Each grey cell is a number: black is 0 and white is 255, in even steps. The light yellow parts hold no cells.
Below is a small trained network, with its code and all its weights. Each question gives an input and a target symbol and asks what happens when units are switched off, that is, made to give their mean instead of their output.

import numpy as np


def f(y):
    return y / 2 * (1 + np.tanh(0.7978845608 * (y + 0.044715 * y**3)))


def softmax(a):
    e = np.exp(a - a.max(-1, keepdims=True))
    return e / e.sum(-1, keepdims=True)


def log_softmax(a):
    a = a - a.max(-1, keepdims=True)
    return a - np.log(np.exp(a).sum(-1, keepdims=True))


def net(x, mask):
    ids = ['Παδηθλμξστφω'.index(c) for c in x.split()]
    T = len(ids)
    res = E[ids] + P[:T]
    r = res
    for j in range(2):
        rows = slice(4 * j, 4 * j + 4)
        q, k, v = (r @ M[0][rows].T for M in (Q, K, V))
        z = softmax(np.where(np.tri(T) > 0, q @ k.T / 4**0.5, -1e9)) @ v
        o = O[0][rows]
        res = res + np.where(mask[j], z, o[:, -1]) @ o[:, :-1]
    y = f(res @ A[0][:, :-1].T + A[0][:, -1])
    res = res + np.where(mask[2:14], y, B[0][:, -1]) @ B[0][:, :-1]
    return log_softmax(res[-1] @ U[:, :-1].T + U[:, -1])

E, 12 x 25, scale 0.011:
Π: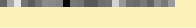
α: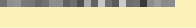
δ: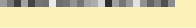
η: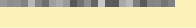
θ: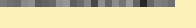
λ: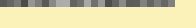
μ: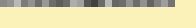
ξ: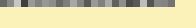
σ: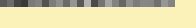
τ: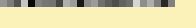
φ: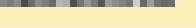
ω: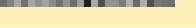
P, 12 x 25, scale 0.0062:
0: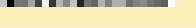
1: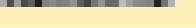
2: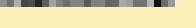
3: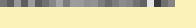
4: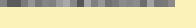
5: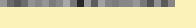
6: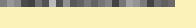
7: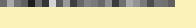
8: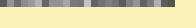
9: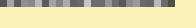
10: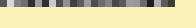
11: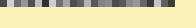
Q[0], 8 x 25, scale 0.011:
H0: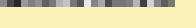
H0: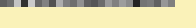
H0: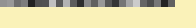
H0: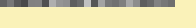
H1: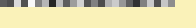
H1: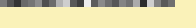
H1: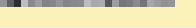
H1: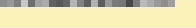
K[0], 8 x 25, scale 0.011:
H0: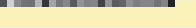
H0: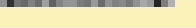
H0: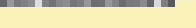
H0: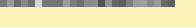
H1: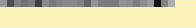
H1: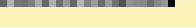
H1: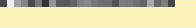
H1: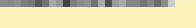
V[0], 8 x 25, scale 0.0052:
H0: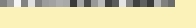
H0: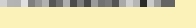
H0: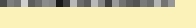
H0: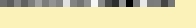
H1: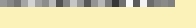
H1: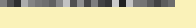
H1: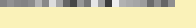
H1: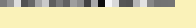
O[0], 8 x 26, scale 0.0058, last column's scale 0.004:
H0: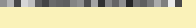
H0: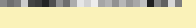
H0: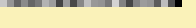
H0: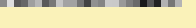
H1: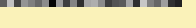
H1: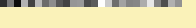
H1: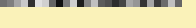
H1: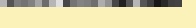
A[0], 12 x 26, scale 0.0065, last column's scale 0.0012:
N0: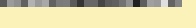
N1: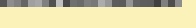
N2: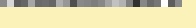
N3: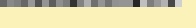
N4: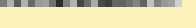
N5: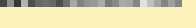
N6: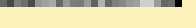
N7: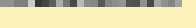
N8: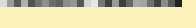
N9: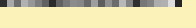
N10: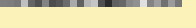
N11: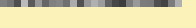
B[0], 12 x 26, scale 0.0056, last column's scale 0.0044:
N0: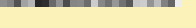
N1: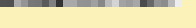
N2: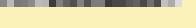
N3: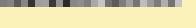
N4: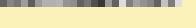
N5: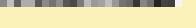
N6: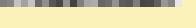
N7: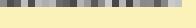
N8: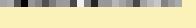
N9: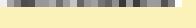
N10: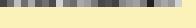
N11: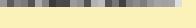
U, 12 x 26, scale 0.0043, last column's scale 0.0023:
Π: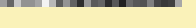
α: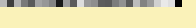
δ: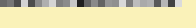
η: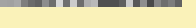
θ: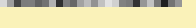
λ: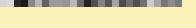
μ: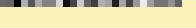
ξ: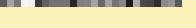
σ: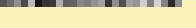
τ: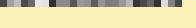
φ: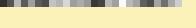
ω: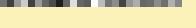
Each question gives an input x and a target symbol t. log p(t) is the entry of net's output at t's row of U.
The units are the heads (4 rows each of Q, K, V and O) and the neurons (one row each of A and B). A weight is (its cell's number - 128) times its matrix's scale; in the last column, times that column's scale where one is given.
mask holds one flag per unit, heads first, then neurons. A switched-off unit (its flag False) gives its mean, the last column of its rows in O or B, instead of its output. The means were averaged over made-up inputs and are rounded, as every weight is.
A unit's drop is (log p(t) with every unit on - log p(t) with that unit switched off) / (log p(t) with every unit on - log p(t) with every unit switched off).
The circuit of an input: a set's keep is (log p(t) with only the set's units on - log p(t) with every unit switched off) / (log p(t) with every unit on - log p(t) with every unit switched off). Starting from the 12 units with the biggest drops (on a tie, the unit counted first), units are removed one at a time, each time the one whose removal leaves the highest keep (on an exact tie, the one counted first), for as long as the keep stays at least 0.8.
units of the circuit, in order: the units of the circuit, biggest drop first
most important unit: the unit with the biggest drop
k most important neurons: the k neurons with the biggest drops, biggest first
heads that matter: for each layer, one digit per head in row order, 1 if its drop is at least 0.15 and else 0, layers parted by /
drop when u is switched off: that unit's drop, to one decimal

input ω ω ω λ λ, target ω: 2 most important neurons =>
(N11; N1)
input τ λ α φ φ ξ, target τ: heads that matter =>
10
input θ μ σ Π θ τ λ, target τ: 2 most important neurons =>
(N2; N0)
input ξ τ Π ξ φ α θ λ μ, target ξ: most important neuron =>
(N0)
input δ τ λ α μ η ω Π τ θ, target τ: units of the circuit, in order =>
(H0; N2)
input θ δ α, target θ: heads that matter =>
01
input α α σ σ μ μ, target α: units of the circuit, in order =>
(H1; N7; H0)
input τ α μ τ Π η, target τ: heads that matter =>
11
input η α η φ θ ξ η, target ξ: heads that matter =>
11
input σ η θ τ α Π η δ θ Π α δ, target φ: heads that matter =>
01
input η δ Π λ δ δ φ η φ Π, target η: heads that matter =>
11
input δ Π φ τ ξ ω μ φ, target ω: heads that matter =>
11
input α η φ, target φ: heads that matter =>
10
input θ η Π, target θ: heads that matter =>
11
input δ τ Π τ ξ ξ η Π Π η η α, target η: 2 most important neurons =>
(N9; N10)
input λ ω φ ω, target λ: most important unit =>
H0
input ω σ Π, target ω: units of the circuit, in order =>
(H1; N1)
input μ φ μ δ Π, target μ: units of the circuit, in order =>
(H1; N7; N3)
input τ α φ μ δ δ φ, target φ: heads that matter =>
10
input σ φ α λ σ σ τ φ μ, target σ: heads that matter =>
10
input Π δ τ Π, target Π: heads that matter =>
11
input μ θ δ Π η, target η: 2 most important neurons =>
(N9; N10)
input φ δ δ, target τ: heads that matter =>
01
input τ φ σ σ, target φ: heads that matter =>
01
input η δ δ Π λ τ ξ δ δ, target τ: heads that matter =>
01
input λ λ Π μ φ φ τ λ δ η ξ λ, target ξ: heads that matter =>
11
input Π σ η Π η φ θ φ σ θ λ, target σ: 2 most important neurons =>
(N0; N4)
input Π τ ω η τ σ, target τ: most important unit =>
H0
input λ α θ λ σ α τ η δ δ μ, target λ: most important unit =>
H0
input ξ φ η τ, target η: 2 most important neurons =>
(N10; N9)
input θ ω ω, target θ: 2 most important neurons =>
(N5; N9)
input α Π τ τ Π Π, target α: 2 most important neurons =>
(N7; N5)
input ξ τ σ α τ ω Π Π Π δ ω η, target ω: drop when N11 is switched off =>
0.4
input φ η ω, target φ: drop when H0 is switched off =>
0.2
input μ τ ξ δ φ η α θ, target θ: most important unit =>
H1
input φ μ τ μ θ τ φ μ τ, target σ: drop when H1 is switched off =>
0.5
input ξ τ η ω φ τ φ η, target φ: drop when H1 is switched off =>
0.1
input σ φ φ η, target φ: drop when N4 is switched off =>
0.0
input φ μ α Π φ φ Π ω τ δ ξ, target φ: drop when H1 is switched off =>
0.2
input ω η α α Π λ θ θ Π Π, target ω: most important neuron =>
(N11)
